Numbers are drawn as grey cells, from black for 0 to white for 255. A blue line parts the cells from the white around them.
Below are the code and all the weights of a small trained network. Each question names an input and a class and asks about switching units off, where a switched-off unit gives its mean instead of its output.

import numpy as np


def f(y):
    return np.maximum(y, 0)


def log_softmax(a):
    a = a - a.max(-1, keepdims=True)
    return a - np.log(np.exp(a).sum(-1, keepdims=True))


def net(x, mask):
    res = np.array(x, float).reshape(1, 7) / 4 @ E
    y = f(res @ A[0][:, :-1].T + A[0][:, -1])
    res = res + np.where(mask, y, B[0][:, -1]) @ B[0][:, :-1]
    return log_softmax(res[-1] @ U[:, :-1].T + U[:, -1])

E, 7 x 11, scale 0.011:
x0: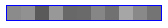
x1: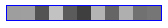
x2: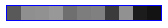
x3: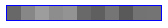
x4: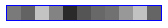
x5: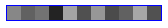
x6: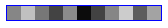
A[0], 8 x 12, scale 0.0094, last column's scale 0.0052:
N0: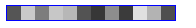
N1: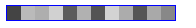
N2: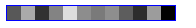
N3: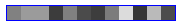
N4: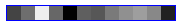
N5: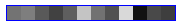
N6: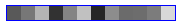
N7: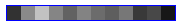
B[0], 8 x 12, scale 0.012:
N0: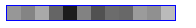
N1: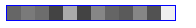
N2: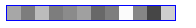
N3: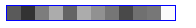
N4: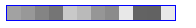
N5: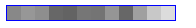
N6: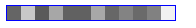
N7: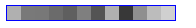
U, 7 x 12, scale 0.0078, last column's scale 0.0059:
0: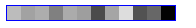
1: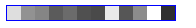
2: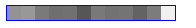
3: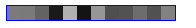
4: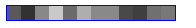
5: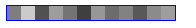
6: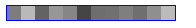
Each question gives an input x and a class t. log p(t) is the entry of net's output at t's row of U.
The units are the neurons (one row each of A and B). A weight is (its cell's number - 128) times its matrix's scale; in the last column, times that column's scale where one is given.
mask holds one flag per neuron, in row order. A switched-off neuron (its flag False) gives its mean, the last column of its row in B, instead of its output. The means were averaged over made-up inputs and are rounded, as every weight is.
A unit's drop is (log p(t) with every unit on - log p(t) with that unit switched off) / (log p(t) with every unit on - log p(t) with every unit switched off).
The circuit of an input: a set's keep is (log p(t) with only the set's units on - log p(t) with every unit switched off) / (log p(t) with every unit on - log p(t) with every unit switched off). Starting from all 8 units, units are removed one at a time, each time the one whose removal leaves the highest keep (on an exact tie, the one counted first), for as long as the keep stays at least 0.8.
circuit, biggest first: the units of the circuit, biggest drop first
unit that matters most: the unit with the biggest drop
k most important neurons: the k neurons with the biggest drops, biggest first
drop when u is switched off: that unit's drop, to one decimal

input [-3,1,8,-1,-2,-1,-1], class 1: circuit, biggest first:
N7; N5
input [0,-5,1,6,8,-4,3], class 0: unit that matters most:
N4
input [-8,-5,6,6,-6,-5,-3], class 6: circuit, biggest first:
N6; N3
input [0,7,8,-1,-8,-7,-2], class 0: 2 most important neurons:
N2; N6
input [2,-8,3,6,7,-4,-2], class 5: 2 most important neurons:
N6; N2
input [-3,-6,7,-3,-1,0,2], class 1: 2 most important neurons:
N7; N5
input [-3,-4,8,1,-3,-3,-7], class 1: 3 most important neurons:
N7; N5; N3
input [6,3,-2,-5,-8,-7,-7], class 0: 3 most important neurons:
N2; N3; N6
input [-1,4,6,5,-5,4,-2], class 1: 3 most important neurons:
N7; N5; N4
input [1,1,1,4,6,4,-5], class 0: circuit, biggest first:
N4; N3
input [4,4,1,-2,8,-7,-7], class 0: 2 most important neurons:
N4; N3
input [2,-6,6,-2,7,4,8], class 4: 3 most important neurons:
N3; N2; N1
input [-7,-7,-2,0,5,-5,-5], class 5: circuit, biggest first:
N6; N3
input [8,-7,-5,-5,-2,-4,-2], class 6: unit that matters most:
N7
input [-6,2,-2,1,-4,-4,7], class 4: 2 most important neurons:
N3; N4
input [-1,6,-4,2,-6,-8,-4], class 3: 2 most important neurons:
N1; N4
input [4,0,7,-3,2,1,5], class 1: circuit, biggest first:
N5; N7
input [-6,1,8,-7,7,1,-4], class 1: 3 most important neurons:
N7; N5; N2
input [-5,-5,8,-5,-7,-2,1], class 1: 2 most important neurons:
N5; N7
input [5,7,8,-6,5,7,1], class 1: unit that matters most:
N5
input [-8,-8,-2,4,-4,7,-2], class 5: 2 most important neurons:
N6; N1
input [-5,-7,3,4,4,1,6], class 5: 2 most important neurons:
N6; N4
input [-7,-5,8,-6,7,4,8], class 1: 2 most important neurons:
N7; N5
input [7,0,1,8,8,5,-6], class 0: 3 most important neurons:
N4; N3; N1
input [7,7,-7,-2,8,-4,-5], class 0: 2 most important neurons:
N4; N6
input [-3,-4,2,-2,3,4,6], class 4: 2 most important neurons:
N3; N1
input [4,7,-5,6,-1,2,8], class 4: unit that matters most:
N3
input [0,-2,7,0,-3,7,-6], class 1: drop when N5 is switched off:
0.3
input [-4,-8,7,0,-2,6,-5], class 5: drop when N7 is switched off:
-0.1
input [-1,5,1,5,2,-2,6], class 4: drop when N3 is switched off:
0.8
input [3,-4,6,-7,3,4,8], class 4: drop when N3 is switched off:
1.2
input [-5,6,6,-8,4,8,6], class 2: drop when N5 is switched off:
0.3
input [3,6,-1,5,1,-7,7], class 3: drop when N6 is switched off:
0.0
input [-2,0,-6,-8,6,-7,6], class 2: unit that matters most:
N1
